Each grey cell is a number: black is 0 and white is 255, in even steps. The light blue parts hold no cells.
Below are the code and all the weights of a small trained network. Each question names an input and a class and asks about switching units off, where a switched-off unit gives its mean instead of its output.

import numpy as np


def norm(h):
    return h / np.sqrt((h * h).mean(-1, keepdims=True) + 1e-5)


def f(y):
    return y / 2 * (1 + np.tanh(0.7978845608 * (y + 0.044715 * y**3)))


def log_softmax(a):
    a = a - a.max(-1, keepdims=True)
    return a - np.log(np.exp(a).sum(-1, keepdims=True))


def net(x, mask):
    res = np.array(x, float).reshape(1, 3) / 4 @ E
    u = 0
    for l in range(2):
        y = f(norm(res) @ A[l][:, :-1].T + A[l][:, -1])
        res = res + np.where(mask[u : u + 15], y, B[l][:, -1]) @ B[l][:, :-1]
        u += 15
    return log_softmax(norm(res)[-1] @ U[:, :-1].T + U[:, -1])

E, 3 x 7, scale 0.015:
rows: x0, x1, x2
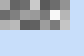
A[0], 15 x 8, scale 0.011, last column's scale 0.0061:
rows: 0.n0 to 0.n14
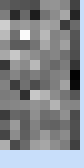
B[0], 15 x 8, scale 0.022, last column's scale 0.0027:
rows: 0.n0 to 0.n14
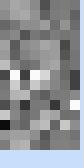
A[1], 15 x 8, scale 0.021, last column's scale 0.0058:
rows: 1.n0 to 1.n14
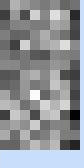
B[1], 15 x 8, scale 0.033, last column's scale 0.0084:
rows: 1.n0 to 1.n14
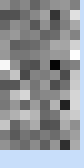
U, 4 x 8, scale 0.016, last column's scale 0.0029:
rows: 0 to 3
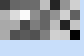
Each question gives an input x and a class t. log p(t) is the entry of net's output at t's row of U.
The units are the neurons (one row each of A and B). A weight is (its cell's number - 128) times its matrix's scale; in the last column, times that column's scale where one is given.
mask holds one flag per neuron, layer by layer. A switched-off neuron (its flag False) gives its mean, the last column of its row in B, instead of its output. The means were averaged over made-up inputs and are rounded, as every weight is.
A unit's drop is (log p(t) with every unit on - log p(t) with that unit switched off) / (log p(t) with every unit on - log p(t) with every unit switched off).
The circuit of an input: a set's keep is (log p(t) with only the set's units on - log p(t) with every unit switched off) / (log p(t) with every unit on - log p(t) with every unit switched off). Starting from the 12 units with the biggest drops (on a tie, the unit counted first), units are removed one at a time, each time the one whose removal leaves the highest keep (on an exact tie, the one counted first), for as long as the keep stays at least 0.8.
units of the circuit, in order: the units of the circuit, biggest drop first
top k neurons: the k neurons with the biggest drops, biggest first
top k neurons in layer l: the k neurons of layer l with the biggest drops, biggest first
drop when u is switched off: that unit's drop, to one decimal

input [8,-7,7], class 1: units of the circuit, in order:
[1.n1]
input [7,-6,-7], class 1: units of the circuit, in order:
[1.n1 1.n10]
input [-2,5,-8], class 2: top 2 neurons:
[1.n7 1.n14]
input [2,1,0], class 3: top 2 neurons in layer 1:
[1.n9 1.n11]
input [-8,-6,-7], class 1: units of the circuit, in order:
[0.n10 1.n11]
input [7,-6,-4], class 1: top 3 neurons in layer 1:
[1.n1 1.n8 1.n9]
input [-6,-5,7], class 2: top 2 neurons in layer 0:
[0.n10 0.n9]
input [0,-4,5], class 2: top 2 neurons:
[0.n10 1.n1]
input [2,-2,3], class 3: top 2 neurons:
[0.n10 0.n11]
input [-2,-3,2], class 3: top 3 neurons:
[0.n10 1.n1 1.n8]
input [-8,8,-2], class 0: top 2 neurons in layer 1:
[1.n1 1.n8]
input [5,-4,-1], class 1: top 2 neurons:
[0.n10 1.n1]
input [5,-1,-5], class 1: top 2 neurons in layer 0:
[0.n4 0.n5]
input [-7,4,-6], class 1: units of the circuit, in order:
[1.n11]
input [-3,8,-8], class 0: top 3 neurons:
[1.n1 1.n8 1.n10]
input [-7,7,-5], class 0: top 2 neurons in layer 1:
[1.n8 1.n1]
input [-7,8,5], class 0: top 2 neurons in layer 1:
[1.n1 1.n8]
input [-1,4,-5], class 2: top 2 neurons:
[1.n7 0.n12]
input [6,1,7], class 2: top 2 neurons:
[1.n10 1.n11]
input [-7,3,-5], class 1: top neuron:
[1.n11]
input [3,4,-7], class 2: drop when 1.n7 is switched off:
0.1
